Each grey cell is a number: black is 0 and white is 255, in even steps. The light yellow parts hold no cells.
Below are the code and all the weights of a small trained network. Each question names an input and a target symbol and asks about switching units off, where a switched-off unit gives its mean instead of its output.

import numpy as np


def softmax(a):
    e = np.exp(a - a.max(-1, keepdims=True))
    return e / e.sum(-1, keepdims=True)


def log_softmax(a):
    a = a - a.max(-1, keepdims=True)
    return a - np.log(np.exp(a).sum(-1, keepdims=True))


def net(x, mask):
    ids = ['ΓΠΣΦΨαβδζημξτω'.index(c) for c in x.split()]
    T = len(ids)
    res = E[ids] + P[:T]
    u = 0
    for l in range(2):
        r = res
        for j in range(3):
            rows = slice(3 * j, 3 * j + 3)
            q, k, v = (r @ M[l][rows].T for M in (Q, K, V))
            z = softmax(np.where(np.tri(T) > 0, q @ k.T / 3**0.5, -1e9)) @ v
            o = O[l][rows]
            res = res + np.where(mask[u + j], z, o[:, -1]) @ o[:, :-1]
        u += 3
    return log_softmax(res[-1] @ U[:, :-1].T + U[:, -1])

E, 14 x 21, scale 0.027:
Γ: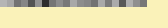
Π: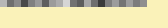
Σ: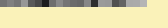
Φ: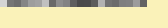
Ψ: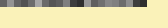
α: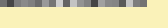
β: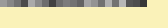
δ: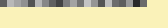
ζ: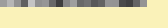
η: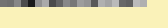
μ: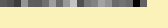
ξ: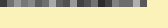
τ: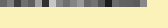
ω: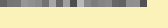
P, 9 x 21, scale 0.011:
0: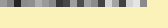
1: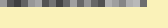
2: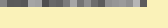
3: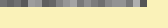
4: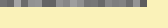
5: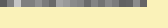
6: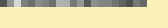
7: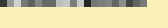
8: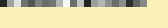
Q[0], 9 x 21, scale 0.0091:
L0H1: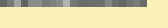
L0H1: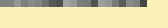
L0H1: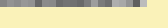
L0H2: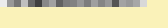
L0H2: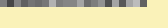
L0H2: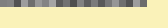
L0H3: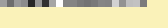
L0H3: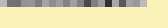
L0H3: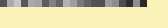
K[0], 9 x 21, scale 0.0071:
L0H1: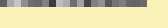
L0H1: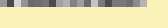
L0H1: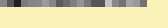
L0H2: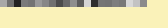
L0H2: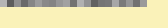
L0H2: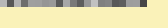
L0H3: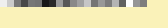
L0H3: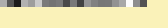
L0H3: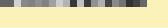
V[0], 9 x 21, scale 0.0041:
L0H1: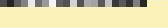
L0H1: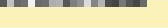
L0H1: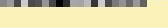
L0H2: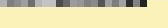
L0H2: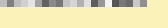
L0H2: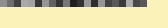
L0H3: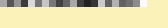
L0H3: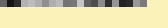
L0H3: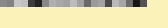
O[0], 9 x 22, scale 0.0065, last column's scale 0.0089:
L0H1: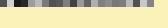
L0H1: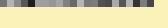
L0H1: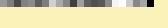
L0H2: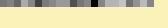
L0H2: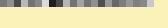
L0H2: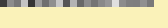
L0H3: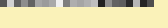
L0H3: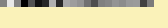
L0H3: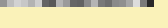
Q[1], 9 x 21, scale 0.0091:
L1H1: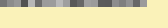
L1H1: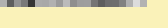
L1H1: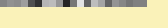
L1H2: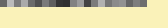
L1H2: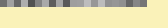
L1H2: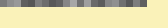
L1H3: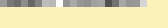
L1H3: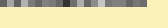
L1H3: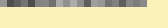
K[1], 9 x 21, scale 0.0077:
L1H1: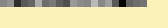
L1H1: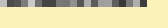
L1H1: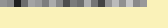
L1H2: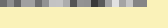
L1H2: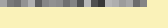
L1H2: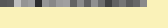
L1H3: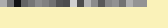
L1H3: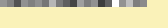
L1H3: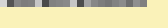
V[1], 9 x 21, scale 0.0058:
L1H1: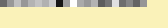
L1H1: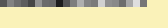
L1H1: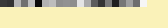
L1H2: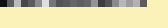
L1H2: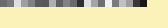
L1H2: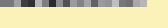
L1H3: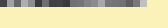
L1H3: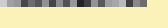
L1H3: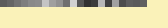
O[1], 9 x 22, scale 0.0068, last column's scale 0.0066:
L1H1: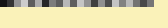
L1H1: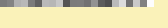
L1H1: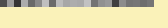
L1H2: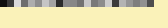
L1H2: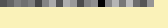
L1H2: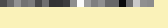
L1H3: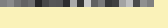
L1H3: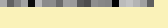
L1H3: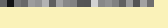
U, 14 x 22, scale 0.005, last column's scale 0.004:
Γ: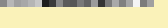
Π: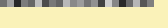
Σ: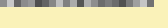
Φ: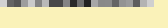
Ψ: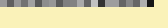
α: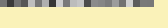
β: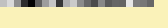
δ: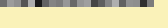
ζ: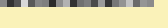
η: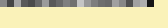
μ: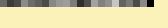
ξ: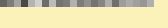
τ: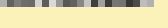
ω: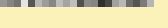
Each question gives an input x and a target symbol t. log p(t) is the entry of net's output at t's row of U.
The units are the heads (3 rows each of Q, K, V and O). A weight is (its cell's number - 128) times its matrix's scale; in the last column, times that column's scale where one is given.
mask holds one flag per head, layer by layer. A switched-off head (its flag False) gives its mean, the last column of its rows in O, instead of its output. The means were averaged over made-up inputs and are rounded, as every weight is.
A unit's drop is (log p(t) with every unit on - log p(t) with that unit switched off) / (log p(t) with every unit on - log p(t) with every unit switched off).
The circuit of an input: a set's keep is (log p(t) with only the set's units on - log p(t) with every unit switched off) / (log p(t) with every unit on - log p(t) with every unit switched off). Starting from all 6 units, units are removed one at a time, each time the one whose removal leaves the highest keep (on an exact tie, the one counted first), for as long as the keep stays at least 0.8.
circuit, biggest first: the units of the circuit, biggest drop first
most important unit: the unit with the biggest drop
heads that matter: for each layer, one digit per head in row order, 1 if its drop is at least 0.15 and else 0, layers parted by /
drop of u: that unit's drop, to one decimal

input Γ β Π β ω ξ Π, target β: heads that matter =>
100 / 001
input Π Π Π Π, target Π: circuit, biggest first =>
L1H1, L1H3
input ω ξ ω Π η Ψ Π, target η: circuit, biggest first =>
L1H2
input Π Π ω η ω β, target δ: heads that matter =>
001 / 001
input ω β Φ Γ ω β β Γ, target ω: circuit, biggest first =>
L0H1, L1H2
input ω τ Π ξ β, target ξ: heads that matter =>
000 / 010
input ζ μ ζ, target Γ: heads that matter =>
001 / 100
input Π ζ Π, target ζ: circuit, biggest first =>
L1H1, L1H3
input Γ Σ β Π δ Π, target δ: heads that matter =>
100 / 011
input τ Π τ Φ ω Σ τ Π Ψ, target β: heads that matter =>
001 / 001
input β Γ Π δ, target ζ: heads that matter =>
001 / 100
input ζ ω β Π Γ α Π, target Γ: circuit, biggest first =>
L0H1, L1H1, L0H3
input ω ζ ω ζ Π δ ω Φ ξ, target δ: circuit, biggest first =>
L1H3, L0H3
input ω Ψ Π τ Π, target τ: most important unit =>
L1H2
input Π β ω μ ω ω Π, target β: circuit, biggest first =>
L0H1, L1H3
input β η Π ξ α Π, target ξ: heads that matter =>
100 / 010
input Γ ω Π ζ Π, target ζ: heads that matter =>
000 / 101
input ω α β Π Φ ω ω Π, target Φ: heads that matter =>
100 / 101
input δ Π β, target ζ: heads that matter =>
001 / 101
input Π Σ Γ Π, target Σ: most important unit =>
L1H1
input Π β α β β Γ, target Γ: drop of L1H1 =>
0.3
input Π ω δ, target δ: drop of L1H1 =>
0.1
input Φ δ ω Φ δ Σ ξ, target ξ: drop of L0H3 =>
0.1
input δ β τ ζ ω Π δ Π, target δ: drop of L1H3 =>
0.2
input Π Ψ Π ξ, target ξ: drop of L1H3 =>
0.0
